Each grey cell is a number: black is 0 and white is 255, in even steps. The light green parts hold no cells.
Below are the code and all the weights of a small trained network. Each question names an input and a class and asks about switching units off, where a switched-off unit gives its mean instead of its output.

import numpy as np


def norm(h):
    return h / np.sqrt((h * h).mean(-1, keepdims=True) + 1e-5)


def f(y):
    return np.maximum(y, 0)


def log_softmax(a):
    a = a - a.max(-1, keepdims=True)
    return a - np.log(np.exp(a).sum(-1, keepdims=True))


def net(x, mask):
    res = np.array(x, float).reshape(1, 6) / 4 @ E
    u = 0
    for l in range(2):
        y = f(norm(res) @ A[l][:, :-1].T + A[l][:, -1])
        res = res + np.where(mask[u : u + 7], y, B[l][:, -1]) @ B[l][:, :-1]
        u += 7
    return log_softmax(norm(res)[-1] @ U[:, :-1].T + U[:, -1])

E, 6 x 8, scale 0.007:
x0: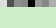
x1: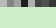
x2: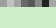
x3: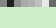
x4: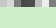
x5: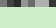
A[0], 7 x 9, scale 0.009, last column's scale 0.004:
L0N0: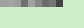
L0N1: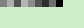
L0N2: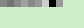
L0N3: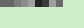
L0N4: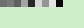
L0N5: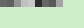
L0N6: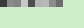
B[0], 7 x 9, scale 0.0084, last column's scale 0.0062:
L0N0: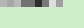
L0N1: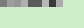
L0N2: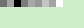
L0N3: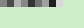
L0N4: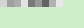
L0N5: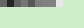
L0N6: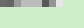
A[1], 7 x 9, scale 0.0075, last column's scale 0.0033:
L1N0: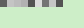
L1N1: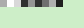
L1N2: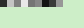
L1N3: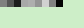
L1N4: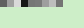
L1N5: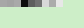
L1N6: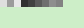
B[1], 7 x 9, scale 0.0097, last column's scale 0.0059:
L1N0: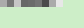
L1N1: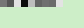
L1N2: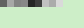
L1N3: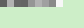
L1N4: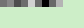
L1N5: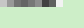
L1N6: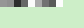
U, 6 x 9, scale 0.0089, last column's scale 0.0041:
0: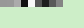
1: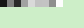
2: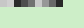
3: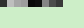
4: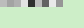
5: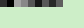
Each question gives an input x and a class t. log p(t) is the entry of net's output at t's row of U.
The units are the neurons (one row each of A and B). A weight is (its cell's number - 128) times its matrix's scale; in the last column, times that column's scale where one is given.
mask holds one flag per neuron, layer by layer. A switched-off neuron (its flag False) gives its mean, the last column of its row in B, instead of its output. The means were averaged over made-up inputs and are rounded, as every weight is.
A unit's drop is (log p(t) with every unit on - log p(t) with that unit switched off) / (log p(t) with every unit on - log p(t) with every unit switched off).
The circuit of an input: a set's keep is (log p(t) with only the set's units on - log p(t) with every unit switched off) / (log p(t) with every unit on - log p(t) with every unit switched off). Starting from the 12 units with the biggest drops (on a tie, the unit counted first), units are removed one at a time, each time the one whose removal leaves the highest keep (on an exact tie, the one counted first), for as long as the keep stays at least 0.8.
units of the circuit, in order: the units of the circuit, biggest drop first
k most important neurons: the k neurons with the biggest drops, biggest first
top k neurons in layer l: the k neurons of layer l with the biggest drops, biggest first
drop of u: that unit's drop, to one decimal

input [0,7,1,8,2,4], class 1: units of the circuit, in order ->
L0N2
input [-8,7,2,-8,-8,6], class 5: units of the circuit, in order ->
L0N5, L0N3
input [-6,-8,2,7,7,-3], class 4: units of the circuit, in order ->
L0N4, L1N0
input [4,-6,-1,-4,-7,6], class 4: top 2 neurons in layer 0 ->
L0N4, L0N6
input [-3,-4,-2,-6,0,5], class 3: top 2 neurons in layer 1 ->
L1N2, L1N6
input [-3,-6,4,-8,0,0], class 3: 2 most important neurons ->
L1N2, L0N1
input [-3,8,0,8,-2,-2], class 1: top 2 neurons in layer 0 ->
L0N2, L0N5
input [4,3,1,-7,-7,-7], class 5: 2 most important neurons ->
L0N3, L0N1
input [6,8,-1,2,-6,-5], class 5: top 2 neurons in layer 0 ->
L0N3, L0N5
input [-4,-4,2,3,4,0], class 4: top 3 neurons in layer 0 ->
L0N4, L0N6, L0N5
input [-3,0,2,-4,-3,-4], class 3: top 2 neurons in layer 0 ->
L0N1, L0N3
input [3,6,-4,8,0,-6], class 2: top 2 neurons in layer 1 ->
L1N5, L1N1
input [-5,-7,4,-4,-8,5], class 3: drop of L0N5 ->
-0.1
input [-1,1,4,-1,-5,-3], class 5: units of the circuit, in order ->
L0N3
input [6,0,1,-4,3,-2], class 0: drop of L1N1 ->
0.1
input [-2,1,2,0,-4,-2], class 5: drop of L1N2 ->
0.0
